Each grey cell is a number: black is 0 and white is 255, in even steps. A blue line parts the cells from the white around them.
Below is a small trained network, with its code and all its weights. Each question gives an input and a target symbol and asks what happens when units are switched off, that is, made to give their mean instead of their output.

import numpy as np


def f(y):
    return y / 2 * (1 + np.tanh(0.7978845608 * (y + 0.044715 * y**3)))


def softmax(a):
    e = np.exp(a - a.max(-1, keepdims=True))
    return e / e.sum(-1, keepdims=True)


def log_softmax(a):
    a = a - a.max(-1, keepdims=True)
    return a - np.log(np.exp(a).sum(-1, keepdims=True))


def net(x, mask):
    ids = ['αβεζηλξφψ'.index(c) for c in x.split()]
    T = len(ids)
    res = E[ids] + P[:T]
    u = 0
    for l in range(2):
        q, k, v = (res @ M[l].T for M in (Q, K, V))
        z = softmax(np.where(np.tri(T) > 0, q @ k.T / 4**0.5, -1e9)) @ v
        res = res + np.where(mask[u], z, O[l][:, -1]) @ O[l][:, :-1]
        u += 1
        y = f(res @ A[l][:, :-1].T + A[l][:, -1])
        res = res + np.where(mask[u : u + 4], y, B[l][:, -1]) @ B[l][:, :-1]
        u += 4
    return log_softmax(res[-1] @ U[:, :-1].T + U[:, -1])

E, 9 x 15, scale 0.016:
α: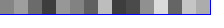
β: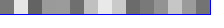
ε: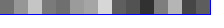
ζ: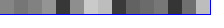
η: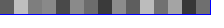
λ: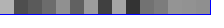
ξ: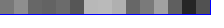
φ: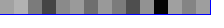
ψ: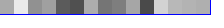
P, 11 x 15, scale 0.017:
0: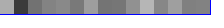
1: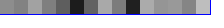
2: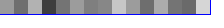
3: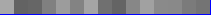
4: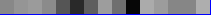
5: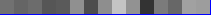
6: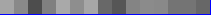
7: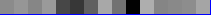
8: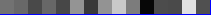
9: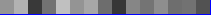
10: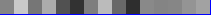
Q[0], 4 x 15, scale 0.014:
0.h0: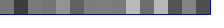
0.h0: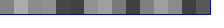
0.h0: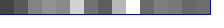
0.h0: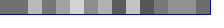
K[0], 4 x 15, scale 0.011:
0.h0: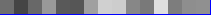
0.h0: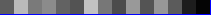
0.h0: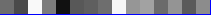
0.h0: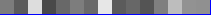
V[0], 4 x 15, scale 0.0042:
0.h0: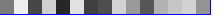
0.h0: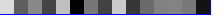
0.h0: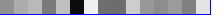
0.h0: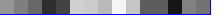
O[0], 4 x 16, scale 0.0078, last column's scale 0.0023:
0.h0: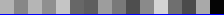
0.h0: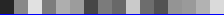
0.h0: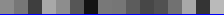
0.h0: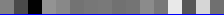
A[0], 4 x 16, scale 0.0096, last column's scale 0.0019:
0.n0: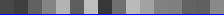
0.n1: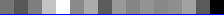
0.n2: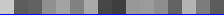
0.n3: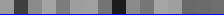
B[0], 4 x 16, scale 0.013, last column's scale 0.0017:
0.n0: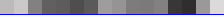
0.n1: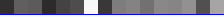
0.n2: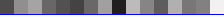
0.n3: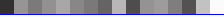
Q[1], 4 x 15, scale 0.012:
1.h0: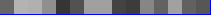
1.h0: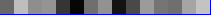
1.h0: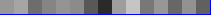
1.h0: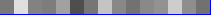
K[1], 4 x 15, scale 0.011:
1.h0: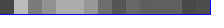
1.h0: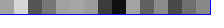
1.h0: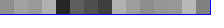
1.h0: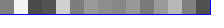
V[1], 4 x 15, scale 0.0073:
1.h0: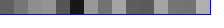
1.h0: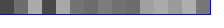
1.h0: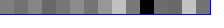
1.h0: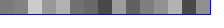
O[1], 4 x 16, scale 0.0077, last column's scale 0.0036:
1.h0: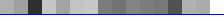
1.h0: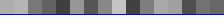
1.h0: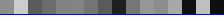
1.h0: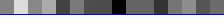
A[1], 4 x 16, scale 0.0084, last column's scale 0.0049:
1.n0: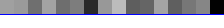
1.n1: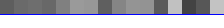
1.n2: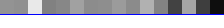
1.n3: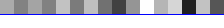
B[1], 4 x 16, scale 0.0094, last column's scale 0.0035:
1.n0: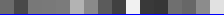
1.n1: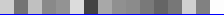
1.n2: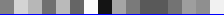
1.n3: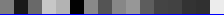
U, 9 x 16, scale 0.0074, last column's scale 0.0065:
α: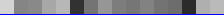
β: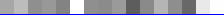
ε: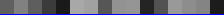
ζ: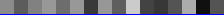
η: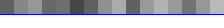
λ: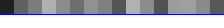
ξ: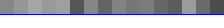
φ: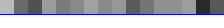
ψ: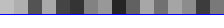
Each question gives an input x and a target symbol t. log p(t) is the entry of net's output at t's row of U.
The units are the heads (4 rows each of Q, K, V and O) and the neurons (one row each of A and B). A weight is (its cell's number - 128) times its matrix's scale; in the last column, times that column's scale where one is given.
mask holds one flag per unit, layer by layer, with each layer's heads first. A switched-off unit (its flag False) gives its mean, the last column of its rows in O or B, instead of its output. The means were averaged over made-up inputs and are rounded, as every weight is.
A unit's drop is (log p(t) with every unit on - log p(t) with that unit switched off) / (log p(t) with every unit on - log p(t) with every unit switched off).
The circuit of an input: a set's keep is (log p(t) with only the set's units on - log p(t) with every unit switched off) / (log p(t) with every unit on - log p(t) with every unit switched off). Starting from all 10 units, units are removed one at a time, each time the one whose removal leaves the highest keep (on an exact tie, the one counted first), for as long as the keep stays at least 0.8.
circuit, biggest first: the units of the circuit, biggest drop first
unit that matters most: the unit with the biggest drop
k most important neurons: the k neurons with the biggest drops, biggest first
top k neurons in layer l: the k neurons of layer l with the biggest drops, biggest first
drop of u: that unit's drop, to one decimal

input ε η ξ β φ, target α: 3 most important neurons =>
0.n1, 1.n3, 0.n3
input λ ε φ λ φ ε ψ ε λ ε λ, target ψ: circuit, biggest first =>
0.n3, 1.h0
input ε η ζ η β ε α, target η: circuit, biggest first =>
1.h0, 0.n2
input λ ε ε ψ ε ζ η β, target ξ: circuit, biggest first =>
1.h0, 1.n2, 0.h0
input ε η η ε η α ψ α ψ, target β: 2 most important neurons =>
0.n2, 0.n0
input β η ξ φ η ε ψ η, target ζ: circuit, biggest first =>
1.n0, 0.h0
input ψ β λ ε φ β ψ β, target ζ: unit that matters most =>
1.n0
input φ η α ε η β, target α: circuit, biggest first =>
1.h0, 1.n3
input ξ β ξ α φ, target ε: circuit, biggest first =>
1.h0, 1.n0, 0.n2
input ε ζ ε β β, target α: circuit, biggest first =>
1.h0, 0.n1, 1.n3, 0.n3
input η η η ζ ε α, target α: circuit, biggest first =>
0.h0, 1.h0, 1.n3
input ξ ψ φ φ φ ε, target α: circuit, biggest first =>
1.h0, 0.h0, 1.n3
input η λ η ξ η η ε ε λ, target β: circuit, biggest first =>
0.h0, 1.h0
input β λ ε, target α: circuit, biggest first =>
1.n3, 1.h0, 0.h0
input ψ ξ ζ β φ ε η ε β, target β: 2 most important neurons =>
0.n2, 1.n3
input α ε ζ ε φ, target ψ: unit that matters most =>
0.n3
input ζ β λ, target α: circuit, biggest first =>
1.h0, 1.n3, 0.n3
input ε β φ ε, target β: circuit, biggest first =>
0.n3, 1.n3, 1.h0
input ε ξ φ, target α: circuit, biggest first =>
0.h0, 1.h0, 1.n3
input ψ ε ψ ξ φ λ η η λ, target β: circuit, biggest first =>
1.h0, 0.h0
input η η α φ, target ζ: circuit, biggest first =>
1.n1, 1.h0, 0.h0
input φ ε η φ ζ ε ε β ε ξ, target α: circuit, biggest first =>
0.n0
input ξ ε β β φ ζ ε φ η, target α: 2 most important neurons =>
1.n3, 0.n2
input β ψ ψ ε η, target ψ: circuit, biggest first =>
0.n3, 1.h0
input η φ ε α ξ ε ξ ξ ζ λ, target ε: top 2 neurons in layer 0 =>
0.n1, 0.n2
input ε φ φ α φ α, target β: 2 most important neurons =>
0.n2, 1.n3
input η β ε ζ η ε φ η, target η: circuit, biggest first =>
1.h0
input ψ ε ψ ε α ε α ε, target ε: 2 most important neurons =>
1.n0, 0.n2
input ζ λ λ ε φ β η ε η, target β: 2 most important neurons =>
0.n2, 1.n3
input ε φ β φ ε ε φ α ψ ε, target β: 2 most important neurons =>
0.n3, 1.n3
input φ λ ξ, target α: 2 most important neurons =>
1.n3, 0.n3
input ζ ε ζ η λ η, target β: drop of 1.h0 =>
0.2
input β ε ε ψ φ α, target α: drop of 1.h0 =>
1.1
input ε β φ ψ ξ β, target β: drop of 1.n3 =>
0.2
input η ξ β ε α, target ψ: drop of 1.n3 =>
0.0
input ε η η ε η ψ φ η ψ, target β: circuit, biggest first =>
1.h0
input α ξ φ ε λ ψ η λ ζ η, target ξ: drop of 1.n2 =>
0.5
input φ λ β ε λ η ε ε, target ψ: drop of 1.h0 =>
0.6
